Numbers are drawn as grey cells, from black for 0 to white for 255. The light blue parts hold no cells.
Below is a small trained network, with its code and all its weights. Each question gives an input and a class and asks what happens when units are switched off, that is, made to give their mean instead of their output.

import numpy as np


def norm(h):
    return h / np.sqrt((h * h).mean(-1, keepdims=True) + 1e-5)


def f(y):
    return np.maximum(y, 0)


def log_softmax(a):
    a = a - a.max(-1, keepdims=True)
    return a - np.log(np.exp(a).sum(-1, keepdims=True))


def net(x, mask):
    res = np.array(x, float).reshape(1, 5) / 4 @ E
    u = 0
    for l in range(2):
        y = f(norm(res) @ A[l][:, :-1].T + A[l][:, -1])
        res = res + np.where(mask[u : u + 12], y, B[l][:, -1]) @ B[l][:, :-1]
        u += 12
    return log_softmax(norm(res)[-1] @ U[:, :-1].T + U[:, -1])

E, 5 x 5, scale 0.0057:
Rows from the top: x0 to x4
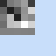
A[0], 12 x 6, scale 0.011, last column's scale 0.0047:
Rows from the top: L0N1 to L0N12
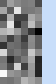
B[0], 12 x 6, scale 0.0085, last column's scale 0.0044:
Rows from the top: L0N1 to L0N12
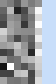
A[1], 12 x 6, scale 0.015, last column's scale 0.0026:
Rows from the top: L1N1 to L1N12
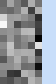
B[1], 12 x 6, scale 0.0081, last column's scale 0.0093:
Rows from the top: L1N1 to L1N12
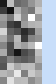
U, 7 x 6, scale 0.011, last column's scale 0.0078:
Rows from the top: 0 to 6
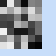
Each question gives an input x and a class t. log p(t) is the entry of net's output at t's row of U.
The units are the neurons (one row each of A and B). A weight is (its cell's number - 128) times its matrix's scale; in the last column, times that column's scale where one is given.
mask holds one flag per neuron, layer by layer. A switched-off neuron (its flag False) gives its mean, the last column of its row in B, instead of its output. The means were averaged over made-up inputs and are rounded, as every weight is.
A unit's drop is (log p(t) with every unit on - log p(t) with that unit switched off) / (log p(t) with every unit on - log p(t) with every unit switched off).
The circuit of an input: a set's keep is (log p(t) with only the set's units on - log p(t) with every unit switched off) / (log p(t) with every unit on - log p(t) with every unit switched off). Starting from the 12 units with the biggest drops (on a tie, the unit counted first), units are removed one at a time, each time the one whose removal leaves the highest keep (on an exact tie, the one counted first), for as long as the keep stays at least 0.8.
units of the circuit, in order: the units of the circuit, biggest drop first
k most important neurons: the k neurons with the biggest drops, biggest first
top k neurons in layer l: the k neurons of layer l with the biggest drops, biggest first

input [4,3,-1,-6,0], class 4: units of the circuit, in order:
L0N6
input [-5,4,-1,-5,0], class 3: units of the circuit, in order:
L0N8, L0N2
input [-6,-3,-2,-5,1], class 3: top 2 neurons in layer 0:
L0N11, L0N8
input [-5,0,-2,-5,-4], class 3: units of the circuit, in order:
L0N8, L0N11
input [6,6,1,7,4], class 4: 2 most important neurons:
L1N5, L0N8
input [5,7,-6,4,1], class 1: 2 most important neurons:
L1N11, L0N4
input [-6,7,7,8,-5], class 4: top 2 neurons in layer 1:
L1N5, L1N8
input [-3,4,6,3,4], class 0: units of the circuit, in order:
L0N4, L1N2
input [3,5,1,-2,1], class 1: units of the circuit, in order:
L0N9, L1N11
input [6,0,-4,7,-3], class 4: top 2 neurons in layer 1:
L1N8, L1N5
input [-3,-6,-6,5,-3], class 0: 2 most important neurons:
L0N2, L0N6
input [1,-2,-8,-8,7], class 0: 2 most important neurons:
L0N10, L1N8
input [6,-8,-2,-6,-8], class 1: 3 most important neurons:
L0N5, L0N8, L1N3
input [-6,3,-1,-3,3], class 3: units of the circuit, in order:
L0N8
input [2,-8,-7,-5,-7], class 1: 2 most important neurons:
L0N5, L0N4
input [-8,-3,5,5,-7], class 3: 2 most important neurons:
L0N11, L0N8
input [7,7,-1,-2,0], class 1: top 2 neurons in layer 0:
L0N9, L0N8
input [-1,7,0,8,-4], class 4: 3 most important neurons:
L1N5, L1N8, L1N7
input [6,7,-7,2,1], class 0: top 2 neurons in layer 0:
L0N10, L0N8
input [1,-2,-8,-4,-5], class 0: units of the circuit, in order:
L0N10
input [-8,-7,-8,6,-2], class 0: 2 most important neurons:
L0N2, L0N10
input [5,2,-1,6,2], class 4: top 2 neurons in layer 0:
L0N8, L0N11
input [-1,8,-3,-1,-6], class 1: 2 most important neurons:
L0N9, L1N11
